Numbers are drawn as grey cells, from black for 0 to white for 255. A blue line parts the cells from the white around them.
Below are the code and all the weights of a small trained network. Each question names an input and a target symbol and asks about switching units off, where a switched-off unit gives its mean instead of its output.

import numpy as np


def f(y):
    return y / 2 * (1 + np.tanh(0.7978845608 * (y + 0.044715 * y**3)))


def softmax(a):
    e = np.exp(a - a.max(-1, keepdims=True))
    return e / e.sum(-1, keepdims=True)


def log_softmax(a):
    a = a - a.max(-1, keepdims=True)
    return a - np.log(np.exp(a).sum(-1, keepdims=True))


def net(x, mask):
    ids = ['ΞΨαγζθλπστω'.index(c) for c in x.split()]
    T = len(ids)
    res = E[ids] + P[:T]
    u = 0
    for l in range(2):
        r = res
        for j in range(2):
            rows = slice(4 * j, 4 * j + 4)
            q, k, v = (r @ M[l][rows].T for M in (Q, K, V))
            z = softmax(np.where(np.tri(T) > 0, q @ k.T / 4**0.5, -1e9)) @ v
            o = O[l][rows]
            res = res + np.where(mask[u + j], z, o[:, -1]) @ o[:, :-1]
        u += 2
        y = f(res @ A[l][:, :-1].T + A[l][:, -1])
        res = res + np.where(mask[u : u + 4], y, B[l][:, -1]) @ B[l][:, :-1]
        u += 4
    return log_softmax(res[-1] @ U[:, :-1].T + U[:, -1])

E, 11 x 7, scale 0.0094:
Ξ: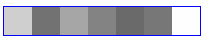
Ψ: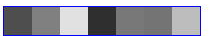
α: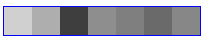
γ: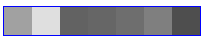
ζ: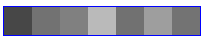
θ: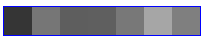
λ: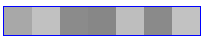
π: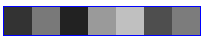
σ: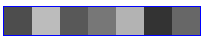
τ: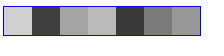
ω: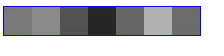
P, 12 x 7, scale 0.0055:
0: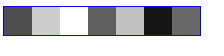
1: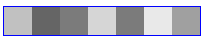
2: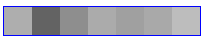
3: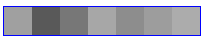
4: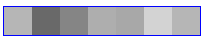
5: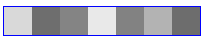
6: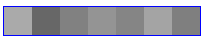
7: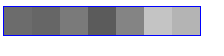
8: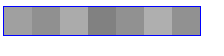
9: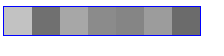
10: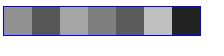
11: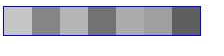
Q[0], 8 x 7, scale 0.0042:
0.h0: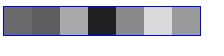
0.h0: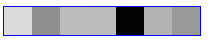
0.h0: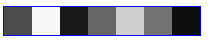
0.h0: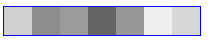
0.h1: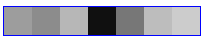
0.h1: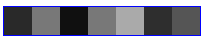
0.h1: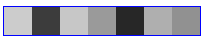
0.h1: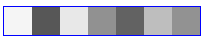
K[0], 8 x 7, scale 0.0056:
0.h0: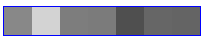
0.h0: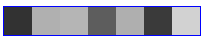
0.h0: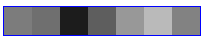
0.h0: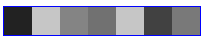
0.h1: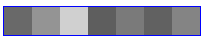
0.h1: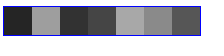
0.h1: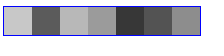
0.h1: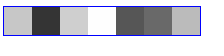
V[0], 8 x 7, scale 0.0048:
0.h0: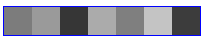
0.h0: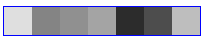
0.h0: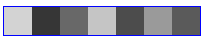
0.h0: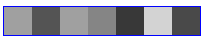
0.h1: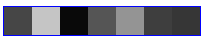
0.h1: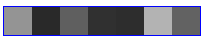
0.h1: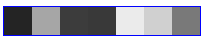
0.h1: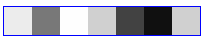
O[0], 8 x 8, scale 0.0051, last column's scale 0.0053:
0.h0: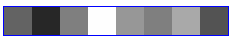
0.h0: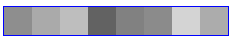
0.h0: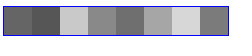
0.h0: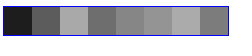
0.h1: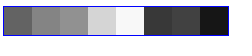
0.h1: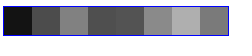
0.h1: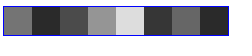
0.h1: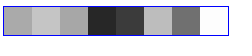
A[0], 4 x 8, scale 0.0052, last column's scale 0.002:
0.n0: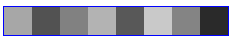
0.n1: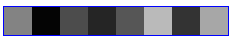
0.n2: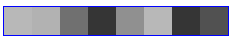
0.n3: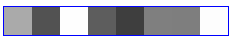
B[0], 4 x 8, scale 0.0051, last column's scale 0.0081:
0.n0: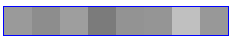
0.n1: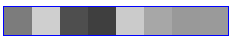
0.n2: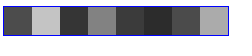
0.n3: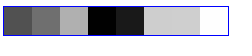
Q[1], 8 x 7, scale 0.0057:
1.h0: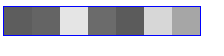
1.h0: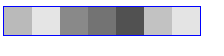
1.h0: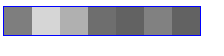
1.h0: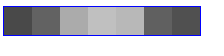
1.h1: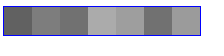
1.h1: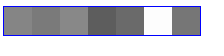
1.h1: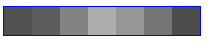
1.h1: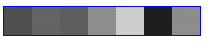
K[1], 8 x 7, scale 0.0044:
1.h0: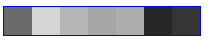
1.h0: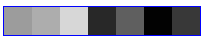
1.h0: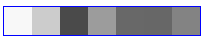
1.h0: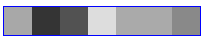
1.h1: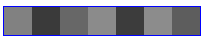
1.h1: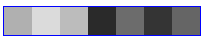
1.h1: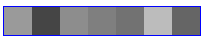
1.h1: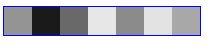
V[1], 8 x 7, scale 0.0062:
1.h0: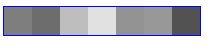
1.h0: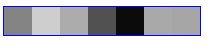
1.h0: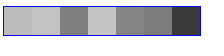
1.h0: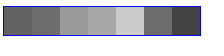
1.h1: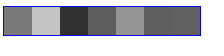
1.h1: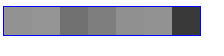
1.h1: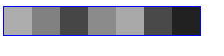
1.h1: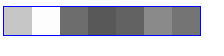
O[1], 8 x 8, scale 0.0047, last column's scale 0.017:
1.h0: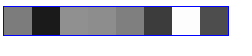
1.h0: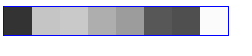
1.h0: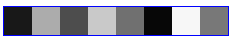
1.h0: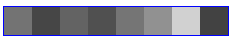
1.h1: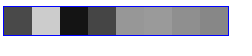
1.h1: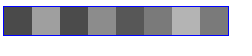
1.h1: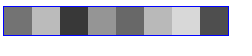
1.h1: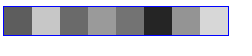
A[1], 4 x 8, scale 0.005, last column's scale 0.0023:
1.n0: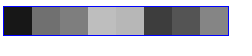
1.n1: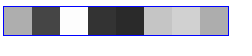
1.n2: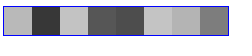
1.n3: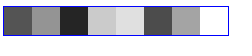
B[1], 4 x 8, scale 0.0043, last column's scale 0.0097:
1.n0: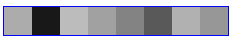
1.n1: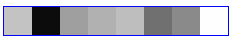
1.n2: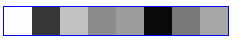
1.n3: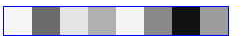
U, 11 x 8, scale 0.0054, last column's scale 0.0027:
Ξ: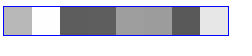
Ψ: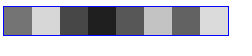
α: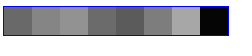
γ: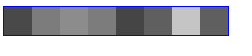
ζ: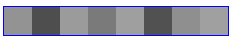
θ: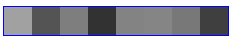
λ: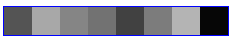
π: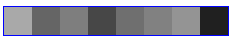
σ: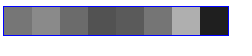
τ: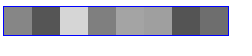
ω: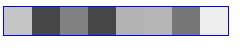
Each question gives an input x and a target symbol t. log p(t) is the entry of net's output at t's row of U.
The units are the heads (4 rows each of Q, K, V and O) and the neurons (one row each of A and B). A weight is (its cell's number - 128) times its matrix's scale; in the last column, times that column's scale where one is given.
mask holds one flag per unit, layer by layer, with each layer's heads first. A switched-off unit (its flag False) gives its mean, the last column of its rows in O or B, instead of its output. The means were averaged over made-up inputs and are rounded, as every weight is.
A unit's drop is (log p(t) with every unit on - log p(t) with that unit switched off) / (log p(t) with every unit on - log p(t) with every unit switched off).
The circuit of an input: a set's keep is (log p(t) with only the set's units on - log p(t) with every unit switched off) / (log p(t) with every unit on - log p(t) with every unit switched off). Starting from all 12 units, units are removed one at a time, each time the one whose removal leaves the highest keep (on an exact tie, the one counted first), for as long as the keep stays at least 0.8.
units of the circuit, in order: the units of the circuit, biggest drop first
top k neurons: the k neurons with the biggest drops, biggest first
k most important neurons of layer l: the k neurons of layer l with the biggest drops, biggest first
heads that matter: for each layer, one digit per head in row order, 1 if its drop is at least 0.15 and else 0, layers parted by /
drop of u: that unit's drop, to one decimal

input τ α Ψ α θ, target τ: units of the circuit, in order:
[1.h1, 0.h0, 1.h0]
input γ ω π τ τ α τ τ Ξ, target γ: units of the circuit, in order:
[1.h0, 0.h1, 0.n3, 0.h0]
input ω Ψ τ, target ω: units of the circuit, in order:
[0.h1, 1.h0, 1.n1, 1.h1]
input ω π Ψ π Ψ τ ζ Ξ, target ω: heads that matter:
01 / 11
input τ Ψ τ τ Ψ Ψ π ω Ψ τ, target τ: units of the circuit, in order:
[1.h1, 1.h0, 0.n3, 0.h1]
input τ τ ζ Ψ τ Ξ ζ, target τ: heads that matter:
10 / 11
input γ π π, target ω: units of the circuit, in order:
[0.h1, 1.h0, 1.n3, 1.h1]
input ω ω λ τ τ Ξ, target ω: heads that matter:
01 / 10
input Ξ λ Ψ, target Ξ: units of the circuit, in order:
[0.h0, 1.h0, 0.h1]
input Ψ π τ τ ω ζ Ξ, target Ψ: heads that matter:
10 / 01
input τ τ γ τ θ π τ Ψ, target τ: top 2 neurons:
[0.n3, 1.n1]
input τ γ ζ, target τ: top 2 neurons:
[0.n3, 1.n0]
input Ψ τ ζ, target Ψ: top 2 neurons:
[1.n1, 1.n2]
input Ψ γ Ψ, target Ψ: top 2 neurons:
[1.n1, 1.n2]
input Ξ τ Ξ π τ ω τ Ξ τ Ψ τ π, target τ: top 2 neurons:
[0.n3, 1.n0]
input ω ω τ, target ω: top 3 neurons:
[1.n1, 1.n2, 0.n2]
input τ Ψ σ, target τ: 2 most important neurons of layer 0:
[0.n3, 0.n1]
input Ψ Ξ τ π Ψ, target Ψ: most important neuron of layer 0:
[0.n2]
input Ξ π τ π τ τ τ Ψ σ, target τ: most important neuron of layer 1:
[1.n0]
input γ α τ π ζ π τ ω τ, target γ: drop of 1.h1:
0.3
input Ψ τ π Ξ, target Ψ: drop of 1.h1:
0.3
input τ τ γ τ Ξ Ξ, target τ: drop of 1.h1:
0.4
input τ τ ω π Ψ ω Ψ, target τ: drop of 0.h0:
0.3
